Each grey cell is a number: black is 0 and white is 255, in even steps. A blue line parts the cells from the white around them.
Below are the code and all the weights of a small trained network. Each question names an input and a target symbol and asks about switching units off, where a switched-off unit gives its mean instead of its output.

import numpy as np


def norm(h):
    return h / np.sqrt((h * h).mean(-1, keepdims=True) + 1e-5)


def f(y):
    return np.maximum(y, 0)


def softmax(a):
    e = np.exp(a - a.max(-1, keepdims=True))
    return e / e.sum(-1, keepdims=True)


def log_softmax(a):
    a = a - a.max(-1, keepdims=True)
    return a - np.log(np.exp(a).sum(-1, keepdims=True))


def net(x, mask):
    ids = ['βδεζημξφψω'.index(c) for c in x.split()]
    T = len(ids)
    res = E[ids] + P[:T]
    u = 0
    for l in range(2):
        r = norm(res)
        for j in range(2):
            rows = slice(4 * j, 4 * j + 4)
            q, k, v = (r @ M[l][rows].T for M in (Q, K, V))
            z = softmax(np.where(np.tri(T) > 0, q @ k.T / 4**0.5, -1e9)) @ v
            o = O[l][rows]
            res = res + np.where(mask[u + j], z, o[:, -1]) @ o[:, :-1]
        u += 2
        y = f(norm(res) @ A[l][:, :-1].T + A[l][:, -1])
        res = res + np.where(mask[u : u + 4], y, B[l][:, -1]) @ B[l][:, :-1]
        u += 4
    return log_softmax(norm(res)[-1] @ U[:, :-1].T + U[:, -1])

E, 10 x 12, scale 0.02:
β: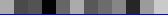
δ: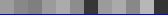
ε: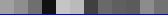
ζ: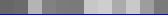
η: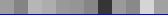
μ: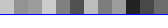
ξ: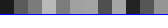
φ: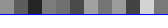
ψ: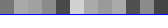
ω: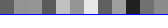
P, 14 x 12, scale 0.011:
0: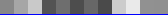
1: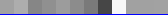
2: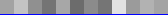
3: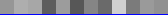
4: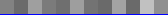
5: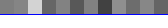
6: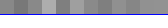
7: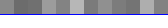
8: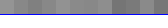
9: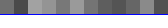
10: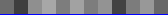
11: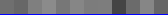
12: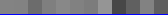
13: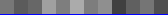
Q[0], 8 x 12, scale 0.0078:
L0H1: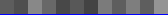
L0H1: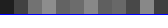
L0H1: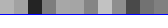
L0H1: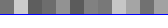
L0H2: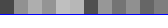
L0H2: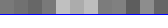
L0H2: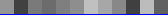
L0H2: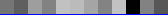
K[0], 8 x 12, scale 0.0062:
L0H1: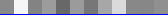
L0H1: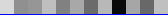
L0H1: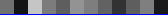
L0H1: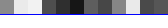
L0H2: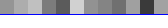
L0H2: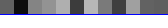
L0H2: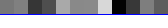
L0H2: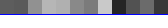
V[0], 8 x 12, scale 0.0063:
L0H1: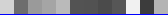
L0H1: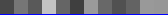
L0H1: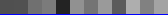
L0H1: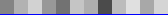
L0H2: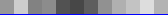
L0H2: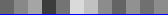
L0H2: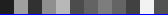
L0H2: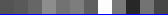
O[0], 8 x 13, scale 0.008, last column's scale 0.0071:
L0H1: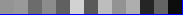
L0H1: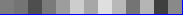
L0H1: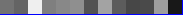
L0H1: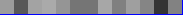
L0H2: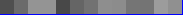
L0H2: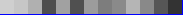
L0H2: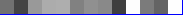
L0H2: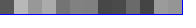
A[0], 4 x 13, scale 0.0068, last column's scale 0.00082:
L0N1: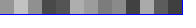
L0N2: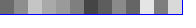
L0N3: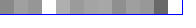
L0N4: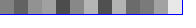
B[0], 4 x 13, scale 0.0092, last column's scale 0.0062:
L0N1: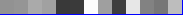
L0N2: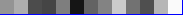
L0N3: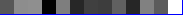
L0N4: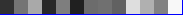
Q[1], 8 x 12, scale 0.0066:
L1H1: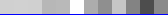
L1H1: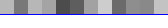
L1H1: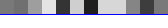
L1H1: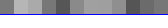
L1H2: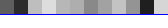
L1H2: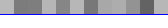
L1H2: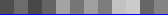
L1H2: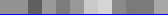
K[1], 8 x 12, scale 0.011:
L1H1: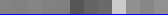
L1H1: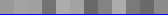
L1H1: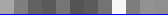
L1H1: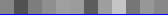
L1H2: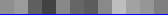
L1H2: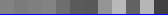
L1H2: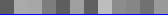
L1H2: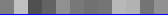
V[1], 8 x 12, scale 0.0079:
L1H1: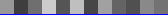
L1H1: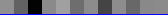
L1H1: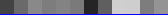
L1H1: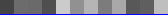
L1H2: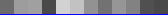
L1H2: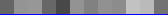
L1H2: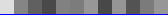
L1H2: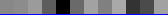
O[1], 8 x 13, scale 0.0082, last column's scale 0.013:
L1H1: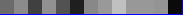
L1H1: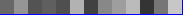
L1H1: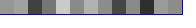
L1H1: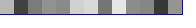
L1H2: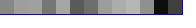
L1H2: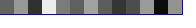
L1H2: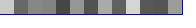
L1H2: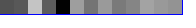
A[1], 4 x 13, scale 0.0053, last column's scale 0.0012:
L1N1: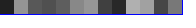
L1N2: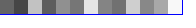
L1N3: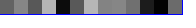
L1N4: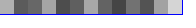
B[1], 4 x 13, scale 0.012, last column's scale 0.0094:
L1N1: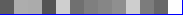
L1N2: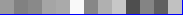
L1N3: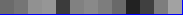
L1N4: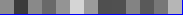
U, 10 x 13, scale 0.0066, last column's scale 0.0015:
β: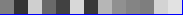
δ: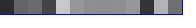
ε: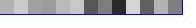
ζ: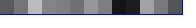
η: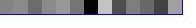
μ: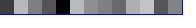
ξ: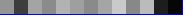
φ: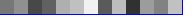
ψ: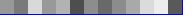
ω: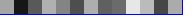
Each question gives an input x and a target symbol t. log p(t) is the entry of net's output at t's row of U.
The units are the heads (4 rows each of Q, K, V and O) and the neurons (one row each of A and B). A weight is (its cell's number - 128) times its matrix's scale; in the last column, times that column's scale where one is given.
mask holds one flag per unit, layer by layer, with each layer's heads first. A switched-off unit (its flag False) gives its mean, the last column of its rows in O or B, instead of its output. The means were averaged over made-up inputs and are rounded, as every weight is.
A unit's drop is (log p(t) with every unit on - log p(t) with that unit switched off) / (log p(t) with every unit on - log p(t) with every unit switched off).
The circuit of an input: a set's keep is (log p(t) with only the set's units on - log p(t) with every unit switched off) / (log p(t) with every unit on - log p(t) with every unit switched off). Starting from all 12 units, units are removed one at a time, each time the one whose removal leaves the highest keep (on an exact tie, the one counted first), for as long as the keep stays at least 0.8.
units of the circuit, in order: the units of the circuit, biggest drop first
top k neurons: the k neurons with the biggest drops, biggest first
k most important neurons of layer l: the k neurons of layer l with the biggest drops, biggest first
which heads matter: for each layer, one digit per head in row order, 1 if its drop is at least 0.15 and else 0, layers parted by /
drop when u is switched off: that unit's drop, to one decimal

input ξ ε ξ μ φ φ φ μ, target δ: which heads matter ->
01 / 11
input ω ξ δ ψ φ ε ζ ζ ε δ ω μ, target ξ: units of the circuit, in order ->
[L1H1 L1H2]
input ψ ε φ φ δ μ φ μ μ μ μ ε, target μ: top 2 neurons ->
[L0N1 L0N4]
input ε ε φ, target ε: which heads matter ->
10 / 10
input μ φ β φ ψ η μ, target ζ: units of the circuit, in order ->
[L0N1 L1H1]
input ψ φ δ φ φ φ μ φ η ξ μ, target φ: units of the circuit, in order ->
[L0H1 L1H1]
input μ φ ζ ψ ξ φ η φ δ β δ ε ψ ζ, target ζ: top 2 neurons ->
[L0N1 L0N3]
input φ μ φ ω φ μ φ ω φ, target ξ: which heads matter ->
00 / 10
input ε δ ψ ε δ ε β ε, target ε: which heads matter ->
10 / 00
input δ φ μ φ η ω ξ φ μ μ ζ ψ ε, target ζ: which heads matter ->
10 / 10
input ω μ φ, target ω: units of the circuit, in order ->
[L0H1]
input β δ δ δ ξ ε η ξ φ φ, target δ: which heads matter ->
01 / 11
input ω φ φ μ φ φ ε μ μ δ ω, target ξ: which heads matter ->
00 / 11
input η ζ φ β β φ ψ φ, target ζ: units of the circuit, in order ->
[L1H1]
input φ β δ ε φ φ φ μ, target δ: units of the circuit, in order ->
[L0H2 L1H1 L0N1]
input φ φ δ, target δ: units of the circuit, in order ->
[L0H2 L1H1]
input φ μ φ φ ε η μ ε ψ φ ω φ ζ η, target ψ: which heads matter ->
11 / 10
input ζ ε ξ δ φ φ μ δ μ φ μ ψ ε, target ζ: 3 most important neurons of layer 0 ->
[L0N1 L0N4 L0N3]
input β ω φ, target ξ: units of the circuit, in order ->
[L1H1 L1H2]
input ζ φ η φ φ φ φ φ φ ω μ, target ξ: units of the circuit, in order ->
[L1H1]
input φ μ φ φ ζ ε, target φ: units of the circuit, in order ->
[L0H2 L0N4 L1H2]
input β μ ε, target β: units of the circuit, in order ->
[L1H2 L0H2]
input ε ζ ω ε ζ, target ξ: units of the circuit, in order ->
[L1N2 L1H2]
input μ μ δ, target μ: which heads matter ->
11 / 01
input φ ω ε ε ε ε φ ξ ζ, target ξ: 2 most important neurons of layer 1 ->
[L1N2 L1N4]
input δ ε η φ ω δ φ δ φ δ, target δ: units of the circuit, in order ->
[L0H2 L1H2 L0N2]
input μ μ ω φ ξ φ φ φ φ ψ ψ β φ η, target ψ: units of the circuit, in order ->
[L1H1]
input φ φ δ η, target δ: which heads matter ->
01 / 10
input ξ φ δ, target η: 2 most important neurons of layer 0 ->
[L0N3 L0N2]
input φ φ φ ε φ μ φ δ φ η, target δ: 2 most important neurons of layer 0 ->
[L0N2 L0N1]
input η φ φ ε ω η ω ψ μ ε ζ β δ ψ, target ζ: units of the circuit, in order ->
[L1H1 L0H1]
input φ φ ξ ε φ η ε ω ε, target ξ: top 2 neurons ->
[L0N2 L0N1]
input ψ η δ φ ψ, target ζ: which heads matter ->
00 / 11
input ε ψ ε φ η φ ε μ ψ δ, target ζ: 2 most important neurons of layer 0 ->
[L0N1 L0N4]
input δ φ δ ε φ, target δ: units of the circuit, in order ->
[L1H1 L0H2 L1N1]
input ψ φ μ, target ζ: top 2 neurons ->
[L1N1 L0N1]
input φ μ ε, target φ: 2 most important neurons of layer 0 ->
[L0N4 L0N3]
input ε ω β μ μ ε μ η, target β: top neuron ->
[L1N1]
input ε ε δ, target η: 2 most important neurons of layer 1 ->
[L1N1 L1N4]
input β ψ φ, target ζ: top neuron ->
[L0N1]
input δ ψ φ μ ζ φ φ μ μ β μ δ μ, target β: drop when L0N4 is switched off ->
-0.1
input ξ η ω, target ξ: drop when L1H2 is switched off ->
0.2
